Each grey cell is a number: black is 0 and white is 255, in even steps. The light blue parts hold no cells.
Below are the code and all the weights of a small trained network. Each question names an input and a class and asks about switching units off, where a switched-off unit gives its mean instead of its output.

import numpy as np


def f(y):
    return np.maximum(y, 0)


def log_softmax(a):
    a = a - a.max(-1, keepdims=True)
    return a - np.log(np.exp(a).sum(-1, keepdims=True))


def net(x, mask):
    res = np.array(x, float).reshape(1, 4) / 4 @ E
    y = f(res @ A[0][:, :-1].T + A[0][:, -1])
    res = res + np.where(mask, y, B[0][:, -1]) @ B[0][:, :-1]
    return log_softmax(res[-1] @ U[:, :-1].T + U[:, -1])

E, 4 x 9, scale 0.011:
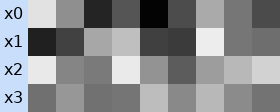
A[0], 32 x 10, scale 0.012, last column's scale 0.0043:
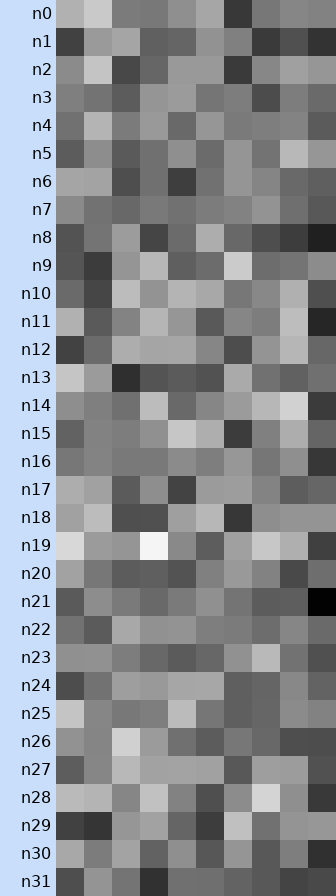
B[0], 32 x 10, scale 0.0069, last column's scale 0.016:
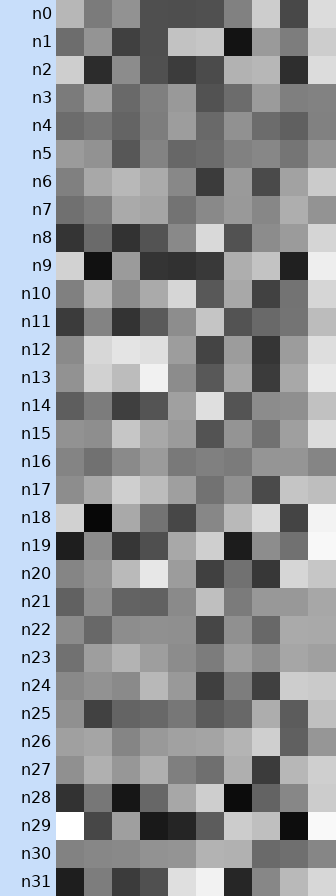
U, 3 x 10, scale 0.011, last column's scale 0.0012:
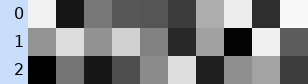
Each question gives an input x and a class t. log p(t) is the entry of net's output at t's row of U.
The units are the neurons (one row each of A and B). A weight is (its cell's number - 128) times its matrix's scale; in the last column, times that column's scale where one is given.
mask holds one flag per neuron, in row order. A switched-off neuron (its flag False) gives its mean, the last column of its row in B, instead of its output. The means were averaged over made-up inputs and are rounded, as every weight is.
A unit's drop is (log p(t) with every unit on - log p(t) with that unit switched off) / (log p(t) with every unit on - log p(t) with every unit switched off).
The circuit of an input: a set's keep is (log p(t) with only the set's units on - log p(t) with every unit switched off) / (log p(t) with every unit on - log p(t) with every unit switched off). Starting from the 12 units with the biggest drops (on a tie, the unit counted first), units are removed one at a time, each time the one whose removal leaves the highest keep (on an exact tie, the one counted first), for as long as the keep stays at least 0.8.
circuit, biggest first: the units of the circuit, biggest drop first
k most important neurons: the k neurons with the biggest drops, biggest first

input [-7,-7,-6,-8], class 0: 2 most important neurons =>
[n18 n2]
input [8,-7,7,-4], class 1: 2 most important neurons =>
[n13 n17]
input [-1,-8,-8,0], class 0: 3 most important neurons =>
[n18 n2 n0]
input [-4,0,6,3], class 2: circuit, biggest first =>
[n19]
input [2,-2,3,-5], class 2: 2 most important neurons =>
[n29 n9]
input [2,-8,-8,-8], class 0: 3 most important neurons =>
[n18 n2 n0]
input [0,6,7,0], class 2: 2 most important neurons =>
[n19 n28]
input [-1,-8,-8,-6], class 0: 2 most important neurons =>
[n18 n2]
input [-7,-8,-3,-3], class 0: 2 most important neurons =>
[n18 n2]
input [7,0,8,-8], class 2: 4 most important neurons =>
[n19 n28 n14 n11]
